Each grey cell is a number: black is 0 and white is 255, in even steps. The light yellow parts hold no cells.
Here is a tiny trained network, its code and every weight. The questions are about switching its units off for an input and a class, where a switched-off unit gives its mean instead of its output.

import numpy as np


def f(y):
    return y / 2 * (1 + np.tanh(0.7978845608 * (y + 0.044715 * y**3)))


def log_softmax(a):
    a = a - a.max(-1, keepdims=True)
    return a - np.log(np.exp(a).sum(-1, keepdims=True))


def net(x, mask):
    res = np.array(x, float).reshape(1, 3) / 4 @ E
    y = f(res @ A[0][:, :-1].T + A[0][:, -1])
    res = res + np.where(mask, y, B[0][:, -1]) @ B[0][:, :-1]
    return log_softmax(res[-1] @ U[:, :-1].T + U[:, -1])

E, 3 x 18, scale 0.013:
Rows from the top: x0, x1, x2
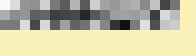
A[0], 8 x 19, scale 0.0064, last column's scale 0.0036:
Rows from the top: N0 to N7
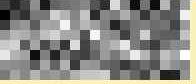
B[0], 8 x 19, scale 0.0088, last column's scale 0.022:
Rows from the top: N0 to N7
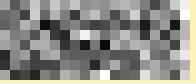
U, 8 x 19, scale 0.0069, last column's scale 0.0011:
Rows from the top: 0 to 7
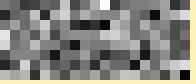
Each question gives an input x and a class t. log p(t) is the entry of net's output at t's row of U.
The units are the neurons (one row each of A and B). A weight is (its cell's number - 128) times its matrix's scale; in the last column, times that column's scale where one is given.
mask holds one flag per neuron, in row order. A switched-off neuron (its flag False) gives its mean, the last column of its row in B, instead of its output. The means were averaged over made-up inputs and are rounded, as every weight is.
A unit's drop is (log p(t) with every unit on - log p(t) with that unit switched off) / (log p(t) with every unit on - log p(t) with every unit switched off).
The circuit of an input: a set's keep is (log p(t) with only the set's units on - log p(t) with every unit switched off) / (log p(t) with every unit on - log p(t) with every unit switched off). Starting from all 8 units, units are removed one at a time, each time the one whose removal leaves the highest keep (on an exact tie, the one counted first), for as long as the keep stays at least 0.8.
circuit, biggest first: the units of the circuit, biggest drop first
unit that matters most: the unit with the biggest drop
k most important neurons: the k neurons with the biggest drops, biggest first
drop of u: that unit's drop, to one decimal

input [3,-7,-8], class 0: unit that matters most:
N7
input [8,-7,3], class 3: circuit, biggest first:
[N3, N7]
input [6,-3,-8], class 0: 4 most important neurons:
[N7, N0, N3, N1]
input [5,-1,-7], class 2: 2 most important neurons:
[N4, N3]
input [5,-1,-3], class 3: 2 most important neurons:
[N7, N5]
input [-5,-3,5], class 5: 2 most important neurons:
[N2, N5]
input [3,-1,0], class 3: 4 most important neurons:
[N5, N1, N0, N4]
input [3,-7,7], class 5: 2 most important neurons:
[N2, N3]
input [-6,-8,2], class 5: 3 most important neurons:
[N2, N6, N5]
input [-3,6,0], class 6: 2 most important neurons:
[N1, N5]
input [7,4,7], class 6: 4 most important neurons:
[N5, N6, N0, N4]
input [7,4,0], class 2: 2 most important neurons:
[N4, N0]
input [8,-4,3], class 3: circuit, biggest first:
[N7, N3, N5]
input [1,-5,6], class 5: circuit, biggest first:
[N2]
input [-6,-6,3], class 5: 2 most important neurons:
[N2, N6]
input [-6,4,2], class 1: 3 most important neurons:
[N0, N7, N4]
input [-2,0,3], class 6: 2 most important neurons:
[N1, N4]
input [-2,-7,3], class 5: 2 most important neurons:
[N2, N3]
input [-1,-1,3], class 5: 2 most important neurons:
[N5, N7]
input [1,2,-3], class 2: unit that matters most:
N1
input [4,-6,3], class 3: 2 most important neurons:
[N3, N1]
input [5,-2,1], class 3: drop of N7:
0.5
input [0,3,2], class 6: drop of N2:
0.0
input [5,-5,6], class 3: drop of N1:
0.1
